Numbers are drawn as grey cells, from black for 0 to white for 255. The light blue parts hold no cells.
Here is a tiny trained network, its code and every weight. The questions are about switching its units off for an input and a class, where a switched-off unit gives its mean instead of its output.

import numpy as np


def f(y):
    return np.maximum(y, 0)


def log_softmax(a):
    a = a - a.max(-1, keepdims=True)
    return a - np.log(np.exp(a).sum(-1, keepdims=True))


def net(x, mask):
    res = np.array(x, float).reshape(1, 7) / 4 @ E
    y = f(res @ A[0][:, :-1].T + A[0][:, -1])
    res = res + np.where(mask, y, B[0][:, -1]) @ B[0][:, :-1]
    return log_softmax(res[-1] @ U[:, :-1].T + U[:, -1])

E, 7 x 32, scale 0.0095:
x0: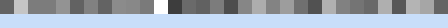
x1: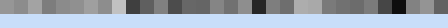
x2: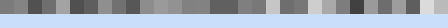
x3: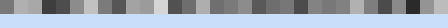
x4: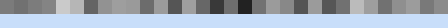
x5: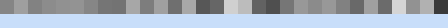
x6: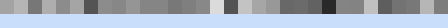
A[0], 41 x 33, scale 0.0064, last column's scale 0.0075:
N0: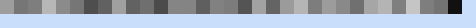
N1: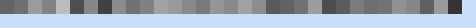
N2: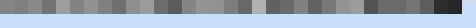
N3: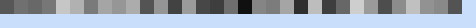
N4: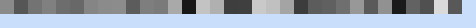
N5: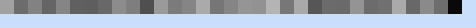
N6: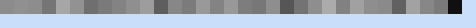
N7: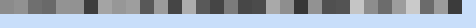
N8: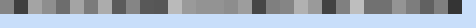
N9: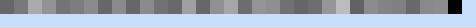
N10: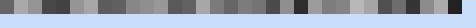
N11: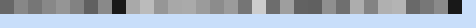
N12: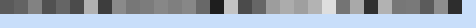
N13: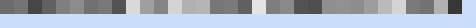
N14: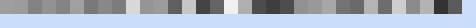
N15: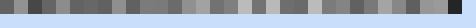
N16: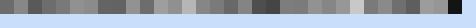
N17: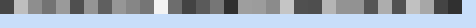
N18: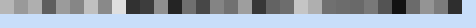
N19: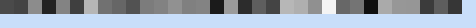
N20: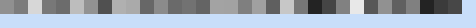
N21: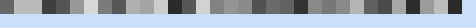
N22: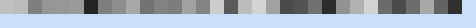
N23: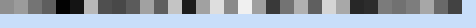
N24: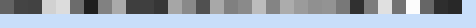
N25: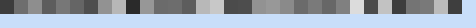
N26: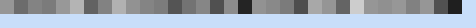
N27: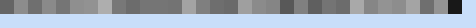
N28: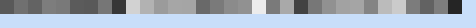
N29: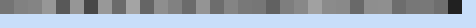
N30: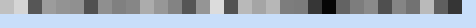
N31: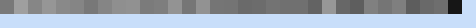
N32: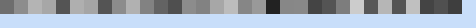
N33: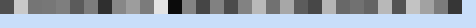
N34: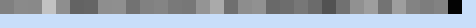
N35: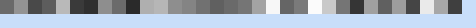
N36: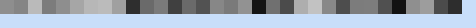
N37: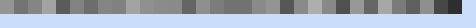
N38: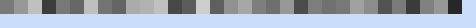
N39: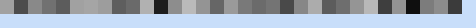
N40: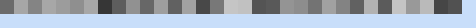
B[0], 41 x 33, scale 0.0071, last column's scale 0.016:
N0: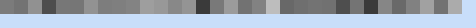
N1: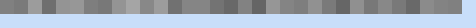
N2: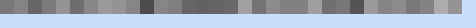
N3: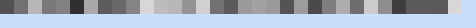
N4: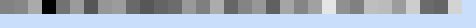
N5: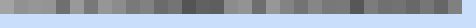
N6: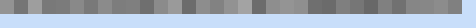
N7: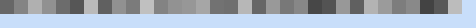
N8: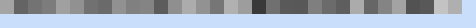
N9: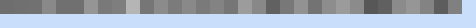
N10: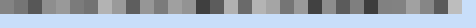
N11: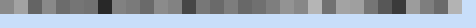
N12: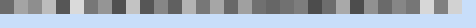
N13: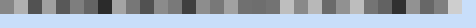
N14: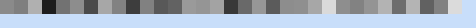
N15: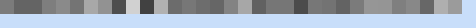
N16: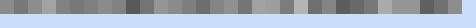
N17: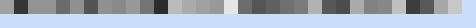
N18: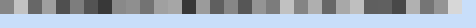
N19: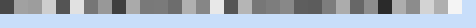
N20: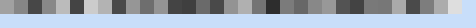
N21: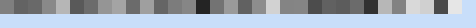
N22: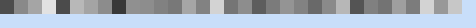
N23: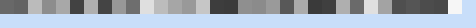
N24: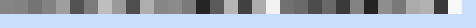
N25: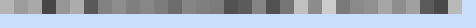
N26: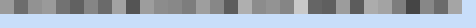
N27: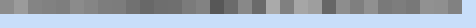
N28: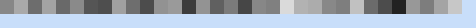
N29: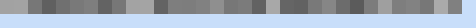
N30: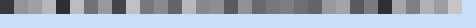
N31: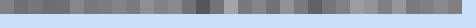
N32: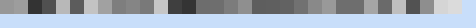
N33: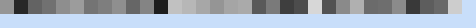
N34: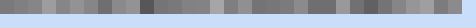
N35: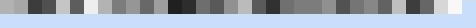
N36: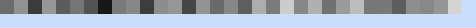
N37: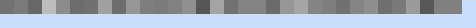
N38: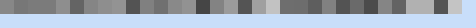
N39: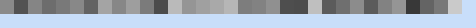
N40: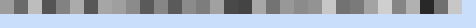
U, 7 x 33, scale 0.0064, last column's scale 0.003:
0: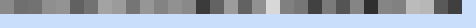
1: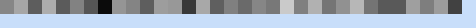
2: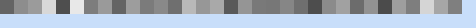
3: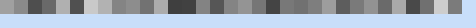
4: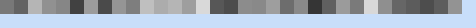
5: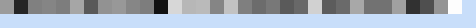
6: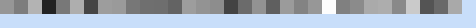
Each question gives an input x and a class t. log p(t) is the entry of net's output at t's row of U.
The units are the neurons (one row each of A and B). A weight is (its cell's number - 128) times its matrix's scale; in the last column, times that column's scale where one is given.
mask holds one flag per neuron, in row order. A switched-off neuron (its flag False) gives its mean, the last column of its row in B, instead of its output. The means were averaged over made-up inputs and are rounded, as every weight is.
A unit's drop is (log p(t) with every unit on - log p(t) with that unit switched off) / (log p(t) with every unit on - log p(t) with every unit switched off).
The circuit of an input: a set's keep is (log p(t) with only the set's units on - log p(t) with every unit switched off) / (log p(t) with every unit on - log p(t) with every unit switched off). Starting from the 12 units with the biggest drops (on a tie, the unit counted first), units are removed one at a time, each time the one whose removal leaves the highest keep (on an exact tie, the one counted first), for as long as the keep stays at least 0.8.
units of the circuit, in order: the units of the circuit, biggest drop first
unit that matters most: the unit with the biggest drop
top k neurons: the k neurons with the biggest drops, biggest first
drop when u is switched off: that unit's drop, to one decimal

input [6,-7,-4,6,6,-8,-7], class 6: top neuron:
[N4]
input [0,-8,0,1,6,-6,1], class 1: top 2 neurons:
[N13, N28]
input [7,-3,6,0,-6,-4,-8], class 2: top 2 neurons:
[N19, N12]
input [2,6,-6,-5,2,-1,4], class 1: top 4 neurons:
[N18, N36, N35, N21]
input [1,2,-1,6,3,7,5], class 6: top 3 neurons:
[N14, N40, N24]
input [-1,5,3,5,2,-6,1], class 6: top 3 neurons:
[N4, N24, N25]
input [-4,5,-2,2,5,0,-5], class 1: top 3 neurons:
[N36, N23, N18]
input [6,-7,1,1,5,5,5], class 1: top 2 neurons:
[N28, N13]
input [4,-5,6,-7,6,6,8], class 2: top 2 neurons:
[N22, N30]
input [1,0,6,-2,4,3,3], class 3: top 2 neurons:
[N35, N23]
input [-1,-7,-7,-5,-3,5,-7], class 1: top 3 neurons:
[N28, N13, N35]
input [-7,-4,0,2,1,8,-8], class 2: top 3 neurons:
[N19, N12, N4]
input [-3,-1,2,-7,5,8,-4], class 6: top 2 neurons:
[N14, N40]
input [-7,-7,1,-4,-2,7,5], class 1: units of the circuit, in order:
[N13]
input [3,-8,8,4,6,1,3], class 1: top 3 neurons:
[N13, N28, N11]
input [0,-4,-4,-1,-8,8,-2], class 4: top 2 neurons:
[N23, N4]
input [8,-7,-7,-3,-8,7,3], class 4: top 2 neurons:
[N23, N35]
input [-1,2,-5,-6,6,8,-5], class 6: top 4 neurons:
[N14, N40, N23, N21]
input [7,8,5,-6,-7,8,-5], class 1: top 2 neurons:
[N18, N36]
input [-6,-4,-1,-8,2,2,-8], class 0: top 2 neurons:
[N24, N0]
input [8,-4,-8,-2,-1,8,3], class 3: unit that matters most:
N32
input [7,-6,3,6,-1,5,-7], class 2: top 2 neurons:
[N19, N12]
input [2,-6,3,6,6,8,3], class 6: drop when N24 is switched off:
0.2
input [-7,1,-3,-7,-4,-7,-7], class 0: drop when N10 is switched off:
-0.1
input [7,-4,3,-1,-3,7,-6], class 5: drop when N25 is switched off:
0.1
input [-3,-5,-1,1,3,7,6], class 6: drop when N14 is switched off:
1.3
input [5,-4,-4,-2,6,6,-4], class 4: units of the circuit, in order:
[N3]
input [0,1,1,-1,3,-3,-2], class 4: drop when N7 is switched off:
0.1
